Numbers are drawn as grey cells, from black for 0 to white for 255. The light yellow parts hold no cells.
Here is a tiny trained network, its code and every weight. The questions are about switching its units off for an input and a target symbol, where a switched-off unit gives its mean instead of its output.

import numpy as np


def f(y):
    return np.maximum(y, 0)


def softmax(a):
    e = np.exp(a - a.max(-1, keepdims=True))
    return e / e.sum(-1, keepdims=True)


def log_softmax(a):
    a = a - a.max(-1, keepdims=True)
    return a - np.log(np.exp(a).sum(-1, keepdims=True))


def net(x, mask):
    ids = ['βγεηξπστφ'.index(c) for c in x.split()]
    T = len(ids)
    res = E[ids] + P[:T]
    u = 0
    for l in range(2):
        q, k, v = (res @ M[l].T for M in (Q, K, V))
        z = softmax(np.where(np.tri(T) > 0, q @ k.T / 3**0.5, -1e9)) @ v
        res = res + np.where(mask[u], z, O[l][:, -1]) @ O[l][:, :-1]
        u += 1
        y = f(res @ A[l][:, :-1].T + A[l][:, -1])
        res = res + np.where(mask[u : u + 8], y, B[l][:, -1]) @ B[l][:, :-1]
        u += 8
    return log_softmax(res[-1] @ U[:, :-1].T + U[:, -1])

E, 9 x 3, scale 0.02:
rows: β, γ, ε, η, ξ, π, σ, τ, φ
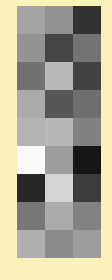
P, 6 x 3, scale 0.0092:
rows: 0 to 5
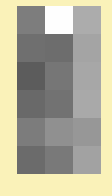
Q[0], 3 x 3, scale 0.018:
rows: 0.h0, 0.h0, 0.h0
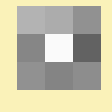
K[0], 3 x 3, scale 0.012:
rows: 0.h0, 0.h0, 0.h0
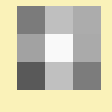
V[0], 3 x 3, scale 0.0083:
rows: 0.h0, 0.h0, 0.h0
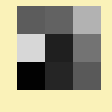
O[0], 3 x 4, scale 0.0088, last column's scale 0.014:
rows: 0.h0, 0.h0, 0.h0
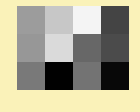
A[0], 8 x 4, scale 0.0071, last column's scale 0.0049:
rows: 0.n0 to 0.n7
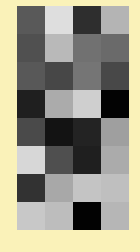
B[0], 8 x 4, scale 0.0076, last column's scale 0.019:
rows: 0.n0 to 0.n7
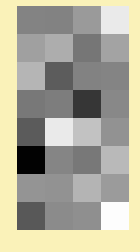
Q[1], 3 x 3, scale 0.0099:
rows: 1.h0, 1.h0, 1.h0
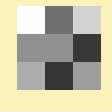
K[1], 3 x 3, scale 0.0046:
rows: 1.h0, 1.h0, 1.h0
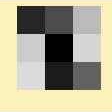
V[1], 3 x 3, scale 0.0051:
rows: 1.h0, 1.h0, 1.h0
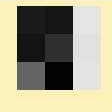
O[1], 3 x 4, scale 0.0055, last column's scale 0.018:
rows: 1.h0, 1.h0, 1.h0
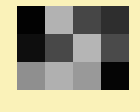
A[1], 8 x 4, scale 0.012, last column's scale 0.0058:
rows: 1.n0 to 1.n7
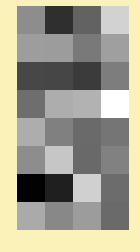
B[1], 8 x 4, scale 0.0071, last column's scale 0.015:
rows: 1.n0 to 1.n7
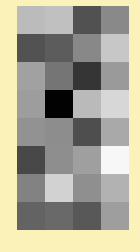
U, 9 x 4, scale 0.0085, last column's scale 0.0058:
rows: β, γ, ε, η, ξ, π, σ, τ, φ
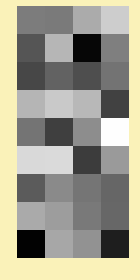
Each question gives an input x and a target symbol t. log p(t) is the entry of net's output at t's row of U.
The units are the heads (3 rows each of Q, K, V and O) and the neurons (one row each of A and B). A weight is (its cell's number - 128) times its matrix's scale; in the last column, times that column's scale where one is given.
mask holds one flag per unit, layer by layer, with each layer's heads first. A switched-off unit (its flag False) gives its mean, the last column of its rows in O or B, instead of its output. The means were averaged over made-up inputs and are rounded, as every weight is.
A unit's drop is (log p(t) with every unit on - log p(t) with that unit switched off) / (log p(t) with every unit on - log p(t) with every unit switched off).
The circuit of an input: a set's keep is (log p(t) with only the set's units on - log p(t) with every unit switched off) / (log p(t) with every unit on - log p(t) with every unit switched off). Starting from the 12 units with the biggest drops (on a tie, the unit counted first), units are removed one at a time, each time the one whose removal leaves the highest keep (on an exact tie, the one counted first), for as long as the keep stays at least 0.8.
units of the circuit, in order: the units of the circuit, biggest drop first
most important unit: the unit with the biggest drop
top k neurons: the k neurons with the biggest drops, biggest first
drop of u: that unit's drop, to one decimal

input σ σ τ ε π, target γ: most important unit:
1.n2
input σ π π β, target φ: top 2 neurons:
[0.n4, 1.n6]
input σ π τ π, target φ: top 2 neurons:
[0.n4, 0.n5]
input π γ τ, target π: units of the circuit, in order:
[0.h0, 1.h0]
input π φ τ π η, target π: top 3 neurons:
[1.n3, 1.n0, 1.n5]
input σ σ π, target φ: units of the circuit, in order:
[0.n4, 0.h0, 1.h0]
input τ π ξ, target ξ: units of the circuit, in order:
[0.h0, 1.n3]
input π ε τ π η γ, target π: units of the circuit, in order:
[0.h0, 1.n0, 1.n3, 1.h0]
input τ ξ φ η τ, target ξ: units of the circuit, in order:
[1.n3, 0.h0]
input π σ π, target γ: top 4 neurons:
[0.n5, 0.n7, 1.n3, 0.n6]
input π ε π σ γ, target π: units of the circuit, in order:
[0.h0, 1.n0, 1.h0, 1.n3]
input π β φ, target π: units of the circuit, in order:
[0.h0, 1.h0]
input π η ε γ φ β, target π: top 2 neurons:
[1.n3, 0.n1]
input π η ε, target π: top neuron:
[0.n1]
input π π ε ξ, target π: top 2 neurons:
[0.n5, 1.n4]
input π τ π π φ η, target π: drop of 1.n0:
0.2
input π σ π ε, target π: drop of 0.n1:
0.2
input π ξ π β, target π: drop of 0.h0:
1.0
